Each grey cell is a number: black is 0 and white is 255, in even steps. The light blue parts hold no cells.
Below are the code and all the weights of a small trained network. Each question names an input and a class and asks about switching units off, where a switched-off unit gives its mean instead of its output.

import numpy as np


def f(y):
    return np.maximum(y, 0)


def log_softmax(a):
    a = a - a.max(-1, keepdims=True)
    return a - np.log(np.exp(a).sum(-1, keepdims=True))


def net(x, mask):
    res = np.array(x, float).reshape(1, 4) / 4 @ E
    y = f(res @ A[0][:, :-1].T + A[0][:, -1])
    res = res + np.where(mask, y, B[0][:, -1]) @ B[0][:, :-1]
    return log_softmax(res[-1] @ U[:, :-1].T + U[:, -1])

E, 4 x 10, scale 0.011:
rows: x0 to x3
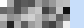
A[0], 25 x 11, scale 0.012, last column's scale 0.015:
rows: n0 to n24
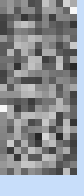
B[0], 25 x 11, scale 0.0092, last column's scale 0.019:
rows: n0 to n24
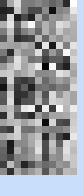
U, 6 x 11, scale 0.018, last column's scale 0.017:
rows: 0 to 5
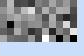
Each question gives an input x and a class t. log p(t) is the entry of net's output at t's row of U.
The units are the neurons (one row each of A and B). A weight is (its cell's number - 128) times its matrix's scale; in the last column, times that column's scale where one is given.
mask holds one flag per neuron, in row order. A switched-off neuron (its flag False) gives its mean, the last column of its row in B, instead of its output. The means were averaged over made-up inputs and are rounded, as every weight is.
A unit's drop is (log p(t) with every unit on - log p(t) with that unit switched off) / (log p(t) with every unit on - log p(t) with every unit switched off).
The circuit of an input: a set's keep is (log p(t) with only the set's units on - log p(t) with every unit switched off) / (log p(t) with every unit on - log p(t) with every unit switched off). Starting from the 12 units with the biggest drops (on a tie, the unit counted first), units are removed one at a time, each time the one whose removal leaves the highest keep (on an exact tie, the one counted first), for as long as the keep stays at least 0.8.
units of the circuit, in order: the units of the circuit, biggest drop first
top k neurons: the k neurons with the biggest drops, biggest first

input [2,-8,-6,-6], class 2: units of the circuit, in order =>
(n19)
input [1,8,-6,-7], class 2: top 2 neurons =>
(n9; n8)
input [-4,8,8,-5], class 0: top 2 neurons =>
(n16; n23)
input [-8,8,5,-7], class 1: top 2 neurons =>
(n3; n6)
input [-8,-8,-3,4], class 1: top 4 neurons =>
(n6; n3; n4; n10)
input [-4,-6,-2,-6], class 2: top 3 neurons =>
(n19; n0; n17)
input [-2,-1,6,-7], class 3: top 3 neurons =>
(n7; n20; n22)
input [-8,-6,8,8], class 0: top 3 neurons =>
(n12; n5; n15)
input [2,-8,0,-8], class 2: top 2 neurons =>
(n19; n0)
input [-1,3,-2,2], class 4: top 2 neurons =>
(n19; n17)
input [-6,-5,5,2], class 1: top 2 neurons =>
(n6; n3)
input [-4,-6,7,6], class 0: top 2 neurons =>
(n12; n5)
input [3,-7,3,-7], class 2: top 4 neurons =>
(n19; n0; n17; n21)
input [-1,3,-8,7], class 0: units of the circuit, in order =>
(n2)
